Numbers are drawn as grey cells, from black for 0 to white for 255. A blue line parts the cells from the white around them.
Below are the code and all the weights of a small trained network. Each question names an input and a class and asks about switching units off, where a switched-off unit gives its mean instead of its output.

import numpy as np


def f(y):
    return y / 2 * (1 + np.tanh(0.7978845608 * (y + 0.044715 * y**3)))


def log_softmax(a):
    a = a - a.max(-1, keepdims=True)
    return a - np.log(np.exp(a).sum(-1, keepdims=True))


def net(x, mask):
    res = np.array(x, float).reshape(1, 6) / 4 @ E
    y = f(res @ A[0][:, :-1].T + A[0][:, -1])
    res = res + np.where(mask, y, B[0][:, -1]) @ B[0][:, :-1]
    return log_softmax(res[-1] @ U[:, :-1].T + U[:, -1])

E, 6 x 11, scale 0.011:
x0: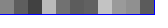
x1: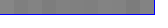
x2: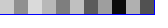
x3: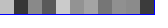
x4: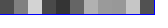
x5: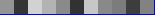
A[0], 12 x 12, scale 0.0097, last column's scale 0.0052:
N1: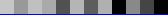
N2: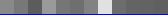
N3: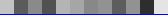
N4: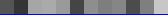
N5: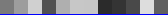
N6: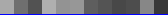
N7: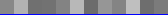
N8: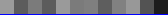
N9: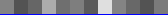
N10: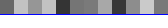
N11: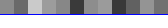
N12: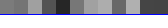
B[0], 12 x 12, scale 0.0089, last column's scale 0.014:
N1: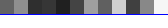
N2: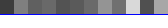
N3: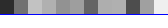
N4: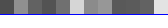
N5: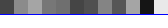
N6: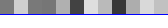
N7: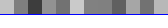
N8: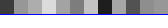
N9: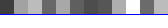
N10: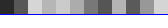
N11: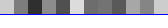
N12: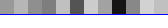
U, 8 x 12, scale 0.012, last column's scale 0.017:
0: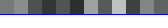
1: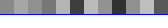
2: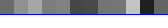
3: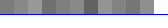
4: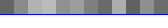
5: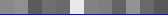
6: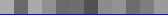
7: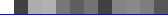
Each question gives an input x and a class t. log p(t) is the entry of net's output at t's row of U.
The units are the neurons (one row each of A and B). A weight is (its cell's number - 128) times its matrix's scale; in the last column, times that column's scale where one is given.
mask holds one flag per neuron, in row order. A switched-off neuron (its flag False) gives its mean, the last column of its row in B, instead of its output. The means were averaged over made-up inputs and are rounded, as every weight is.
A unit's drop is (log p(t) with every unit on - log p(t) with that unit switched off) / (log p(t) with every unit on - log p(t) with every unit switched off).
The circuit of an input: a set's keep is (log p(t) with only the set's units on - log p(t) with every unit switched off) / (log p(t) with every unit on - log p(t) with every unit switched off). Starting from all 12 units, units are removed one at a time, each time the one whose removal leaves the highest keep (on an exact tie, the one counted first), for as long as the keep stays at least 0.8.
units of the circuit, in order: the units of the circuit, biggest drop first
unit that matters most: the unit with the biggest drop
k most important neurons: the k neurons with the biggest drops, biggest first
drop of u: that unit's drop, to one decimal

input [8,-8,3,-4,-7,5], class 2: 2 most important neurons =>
(N9, N2)
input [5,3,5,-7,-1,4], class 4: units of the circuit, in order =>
(N10)
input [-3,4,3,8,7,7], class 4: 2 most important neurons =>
(N3, N8)
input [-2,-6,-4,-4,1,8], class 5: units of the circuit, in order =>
(N4, N11)
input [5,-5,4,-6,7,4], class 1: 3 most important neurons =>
(N12, N3, N5)
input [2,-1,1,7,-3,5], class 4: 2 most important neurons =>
(N3, N8)
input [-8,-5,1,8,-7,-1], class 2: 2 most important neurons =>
(N5, N12)
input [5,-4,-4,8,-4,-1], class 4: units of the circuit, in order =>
(N8, N3)
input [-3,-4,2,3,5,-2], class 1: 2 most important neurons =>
(N12, N10)
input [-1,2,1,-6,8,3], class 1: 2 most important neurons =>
(N12, N3)
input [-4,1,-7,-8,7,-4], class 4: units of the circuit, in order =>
(N1, N10)
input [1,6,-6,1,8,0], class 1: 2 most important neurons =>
(N12, N1)
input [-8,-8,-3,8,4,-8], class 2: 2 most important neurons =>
(N5, N10)
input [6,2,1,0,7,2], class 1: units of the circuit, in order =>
(N12)
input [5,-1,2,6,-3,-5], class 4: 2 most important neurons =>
(N3, N5)
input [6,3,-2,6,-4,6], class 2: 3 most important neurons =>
(N9, N2, N10)
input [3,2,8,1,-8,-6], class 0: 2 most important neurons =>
(N1, N12)
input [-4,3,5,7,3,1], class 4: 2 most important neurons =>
(N3, N8)
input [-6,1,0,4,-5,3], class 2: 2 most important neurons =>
(N5, N12)
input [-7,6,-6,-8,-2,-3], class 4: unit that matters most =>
N1
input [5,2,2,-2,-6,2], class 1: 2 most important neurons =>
(N6, N5)
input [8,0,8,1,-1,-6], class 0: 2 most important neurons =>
(N1, N5)
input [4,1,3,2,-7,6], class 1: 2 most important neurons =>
(N6, N7)
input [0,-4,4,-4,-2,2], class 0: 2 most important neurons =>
(N1, N3)
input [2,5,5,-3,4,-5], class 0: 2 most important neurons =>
(N1, N11)
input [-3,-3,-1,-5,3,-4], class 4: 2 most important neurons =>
(N10, N11)
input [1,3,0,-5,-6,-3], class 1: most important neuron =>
(N6)
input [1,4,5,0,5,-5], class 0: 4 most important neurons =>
(N1, N11, N6, N4)
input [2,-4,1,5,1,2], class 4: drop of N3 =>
0.4
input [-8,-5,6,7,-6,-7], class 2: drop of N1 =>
-0.1
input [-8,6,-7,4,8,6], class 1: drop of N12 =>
0.9
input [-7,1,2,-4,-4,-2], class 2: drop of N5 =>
1.1
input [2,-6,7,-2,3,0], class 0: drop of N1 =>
1.4
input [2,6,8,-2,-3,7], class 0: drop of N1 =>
1.7
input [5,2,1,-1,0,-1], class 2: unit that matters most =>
N9
